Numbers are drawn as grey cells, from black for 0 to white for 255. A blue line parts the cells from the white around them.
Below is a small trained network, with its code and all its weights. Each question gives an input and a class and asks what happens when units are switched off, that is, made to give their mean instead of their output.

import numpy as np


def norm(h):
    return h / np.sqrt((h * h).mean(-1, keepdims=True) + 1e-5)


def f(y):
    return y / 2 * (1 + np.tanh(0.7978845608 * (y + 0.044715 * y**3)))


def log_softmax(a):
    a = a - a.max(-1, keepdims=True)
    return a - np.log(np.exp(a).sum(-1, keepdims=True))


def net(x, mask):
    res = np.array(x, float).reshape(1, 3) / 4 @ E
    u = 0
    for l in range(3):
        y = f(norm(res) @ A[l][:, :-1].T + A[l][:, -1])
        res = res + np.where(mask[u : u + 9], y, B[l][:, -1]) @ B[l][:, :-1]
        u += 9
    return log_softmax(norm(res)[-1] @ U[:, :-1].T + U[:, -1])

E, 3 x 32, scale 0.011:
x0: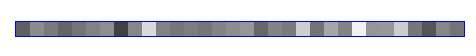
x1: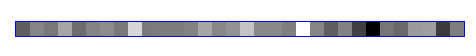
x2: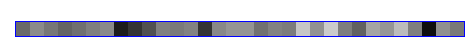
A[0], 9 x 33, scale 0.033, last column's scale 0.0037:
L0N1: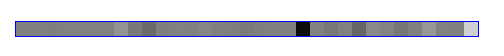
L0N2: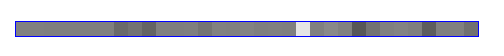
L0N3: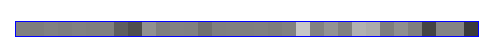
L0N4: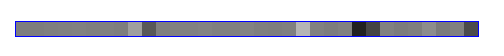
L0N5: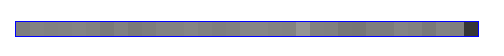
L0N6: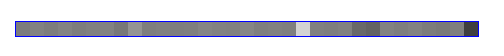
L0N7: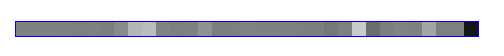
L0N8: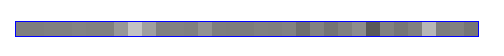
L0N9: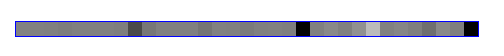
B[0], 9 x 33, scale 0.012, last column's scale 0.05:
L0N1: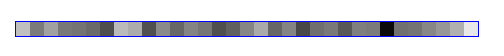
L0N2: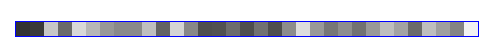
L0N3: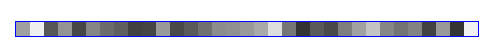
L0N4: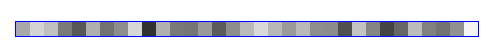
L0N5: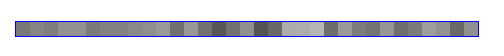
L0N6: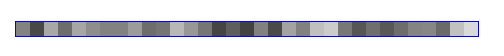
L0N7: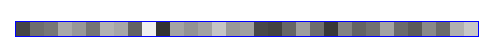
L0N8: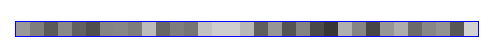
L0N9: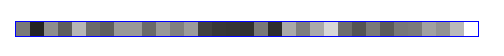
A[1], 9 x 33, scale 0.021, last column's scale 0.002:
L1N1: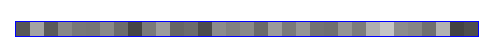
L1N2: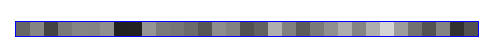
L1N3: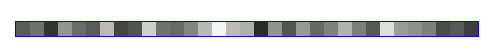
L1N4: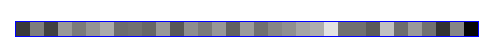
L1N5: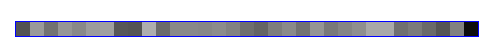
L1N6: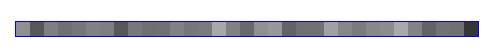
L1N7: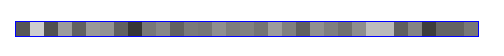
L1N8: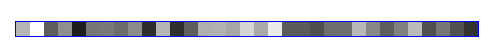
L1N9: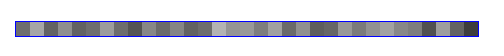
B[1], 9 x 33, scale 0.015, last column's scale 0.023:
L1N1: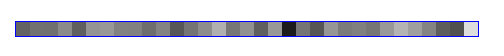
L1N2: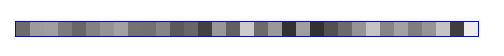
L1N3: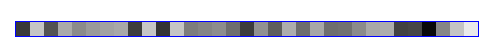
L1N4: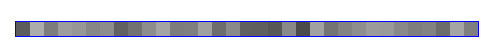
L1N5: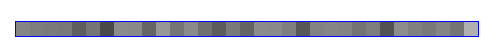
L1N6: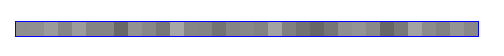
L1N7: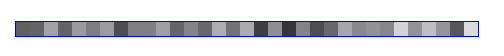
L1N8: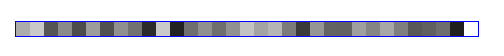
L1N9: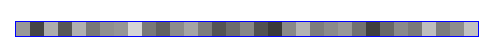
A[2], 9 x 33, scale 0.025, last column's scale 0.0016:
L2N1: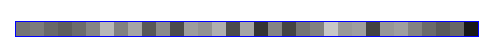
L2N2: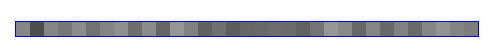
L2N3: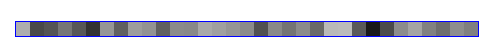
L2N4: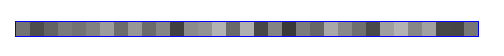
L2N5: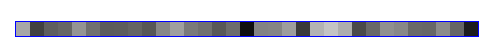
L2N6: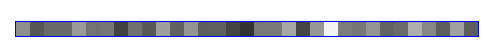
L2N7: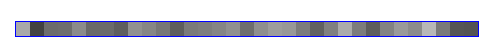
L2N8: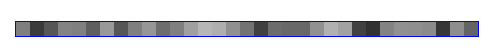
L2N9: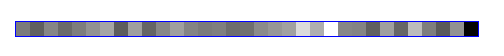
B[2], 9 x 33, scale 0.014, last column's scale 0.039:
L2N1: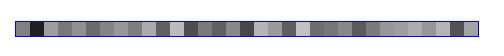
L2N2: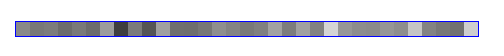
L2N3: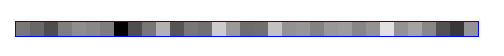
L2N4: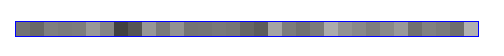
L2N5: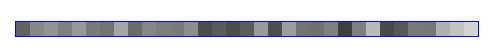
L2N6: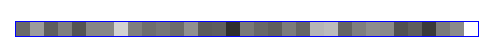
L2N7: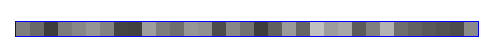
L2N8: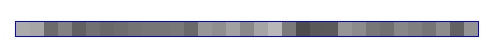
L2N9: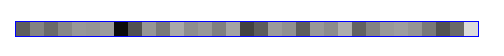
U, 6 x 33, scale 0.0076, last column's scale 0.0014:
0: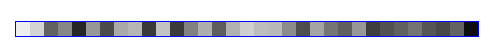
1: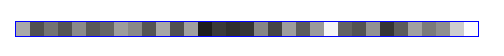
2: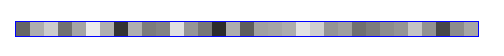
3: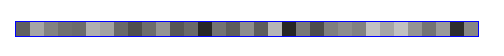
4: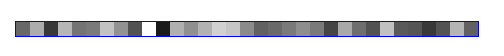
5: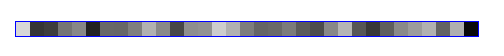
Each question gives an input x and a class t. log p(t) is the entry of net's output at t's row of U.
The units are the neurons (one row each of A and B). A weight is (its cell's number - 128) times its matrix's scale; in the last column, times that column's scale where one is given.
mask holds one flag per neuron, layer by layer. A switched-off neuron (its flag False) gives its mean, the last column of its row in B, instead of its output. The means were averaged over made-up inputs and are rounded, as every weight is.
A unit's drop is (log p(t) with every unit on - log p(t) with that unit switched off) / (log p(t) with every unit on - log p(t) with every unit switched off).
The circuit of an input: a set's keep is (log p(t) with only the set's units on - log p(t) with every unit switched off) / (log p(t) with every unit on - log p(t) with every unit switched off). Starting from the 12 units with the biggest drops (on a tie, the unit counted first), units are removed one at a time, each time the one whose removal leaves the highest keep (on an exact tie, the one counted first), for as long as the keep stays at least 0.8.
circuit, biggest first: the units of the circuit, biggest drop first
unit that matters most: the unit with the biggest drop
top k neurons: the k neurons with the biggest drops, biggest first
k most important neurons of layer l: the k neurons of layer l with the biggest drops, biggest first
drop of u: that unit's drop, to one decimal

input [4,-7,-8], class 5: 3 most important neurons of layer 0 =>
[L0N7 L0N8 L0N6]
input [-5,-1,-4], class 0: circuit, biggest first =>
[L0N2 L0N8]
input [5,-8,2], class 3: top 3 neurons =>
[L0N3 L0N6 L0N1]
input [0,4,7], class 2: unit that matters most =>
L0N2
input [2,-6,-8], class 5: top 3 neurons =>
[L0N7 L0N8 L0N6]
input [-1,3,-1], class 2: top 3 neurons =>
[L0N3 L0N6 L0N4]
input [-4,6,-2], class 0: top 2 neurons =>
[L0N4 L0N9]
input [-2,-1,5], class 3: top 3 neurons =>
[L0N3 L0N1 L0N6]
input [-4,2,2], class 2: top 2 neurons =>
[L0N3 L0N2]
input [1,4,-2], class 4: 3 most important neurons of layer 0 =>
[L0N8 L0N7 L0N9]
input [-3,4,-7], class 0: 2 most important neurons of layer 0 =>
[L0N2 L0N4]
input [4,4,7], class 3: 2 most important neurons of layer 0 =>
[L0N3 L0N1]
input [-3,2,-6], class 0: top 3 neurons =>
[L0N2 L1N8 L0N1]
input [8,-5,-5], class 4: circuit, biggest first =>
[L0N7]
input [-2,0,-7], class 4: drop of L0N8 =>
0.2
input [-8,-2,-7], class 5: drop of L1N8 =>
0.1
